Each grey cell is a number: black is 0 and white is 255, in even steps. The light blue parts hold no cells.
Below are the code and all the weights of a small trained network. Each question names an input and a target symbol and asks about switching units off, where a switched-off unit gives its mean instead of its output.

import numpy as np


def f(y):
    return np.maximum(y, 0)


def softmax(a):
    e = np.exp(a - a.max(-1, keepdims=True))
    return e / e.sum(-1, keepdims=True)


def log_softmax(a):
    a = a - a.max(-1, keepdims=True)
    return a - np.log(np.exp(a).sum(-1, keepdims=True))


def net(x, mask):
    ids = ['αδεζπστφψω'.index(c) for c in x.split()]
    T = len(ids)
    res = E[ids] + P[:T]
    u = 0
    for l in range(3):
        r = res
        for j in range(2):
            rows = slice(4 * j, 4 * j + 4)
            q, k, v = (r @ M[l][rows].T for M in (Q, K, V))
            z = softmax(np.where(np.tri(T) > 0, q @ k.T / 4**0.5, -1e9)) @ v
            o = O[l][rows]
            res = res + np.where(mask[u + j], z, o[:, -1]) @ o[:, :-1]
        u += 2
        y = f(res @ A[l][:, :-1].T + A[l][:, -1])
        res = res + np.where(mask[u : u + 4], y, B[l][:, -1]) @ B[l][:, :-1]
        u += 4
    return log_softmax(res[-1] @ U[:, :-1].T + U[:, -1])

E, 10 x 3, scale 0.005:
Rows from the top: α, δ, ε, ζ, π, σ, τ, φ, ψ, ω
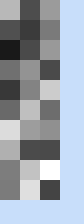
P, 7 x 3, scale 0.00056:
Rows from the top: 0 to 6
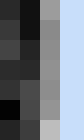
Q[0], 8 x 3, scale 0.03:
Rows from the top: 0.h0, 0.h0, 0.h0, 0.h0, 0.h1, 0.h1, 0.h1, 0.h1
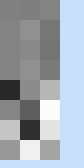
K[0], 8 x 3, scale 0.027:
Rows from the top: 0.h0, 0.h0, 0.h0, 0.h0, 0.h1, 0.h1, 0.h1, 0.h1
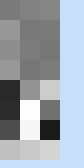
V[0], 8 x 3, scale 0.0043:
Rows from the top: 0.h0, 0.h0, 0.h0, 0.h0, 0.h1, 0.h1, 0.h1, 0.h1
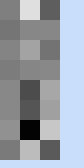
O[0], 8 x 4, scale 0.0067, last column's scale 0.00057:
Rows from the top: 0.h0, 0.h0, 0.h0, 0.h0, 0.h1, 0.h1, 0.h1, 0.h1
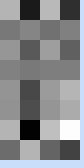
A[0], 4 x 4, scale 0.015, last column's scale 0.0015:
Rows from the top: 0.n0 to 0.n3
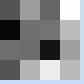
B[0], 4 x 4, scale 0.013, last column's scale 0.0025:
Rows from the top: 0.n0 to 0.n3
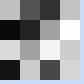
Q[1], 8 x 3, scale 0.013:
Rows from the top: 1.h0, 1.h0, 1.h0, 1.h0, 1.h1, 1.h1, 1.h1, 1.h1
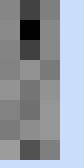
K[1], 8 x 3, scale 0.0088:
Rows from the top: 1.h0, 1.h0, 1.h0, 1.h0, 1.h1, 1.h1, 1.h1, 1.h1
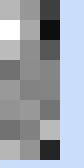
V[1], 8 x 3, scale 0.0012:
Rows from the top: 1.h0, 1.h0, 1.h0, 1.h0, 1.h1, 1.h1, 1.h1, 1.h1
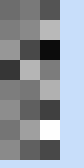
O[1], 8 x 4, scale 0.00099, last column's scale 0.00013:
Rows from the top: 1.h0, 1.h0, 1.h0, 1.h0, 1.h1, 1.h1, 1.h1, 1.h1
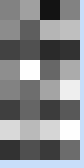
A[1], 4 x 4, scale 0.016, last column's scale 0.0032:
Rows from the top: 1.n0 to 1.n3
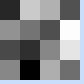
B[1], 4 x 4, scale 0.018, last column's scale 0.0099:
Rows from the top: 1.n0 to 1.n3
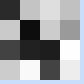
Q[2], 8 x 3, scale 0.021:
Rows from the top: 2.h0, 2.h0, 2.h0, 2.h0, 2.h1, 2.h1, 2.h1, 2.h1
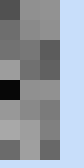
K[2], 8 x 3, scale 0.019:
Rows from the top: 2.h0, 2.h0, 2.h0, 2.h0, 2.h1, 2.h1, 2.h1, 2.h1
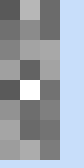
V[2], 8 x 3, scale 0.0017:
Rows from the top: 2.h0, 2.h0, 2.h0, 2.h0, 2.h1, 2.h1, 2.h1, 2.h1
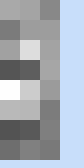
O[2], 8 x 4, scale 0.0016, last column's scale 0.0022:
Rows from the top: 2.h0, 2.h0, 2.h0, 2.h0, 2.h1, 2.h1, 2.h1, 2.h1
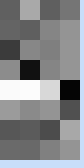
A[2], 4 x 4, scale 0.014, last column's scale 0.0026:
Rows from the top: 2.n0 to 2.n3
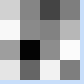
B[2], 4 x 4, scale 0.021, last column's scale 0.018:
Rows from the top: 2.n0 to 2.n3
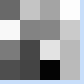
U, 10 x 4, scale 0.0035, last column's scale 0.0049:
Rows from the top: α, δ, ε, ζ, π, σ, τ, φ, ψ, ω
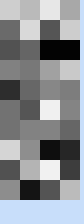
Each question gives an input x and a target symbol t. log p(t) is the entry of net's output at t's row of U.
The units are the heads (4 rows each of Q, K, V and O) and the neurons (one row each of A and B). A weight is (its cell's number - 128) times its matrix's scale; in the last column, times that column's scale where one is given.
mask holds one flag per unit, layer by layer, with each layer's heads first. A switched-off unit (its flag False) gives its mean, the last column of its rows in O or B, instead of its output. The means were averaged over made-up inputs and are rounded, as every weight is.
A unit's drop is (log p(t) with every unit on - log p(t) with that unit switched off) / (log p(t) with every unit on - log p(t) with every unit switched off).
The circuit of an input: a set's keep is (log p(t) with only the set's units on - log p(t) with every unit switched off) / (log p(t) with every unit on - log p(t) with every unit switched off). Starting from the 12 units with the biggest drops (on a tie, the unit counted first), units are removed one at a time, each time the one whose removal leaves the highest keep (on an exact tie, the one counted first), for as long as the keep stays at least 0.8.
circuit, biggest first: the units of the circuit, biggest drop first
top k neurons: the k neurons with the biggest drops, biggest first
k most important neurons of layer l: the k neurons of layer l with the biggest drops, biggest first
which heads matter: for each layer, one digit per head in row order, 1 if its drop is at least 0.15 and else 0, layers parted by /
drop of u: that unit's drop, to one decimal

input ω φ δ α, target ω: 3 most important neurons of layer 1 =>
(1.n3; 1.n2; 1.n1)
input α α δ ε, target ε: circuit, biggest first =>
(1.n3; 0.n1; 1.n2)
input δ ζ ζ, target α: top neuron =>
(0.n3)
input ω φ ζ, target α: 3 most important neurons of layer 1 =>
(1.n0; 1.n2; 1.n1)
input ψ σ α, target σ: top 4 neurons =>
(1.n3; 0.n2; 2.n2; 1.n0)
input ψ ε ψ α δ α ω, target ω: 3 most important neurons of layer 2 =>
(2.n3; 2.n2; 2.n0)
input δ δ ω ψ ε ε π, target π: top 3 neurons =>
(0.n3; 1.n0; 1.n2)
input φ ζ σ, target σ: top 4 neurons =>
(1.n3; 2.n2; 0.n0; 1.n1)
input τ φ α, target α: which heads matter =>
00 / 00 / 00
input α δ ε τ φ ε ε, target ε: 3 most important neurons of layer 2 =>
(2.n0; 2.n2; 2.n1)
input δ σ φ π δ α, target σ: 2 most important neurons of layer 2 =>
(2.n2; 2.n3)
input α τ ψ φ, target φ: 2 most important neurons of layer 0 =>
(0.n1; 0.n2)
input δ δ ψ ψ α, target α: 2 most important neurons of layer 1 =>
(1.n0; 1.n2)
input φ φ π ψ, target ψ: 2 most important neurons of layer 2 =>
(2.n3; 2.n1)
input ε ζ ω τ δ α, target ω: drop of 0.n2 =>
-0.1
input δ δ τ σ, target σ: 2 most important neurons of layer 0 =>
(0.n0; 0.n2)
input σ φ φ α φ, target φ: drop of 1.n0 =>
0.2
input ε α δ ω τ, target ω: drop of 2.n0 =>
0.2
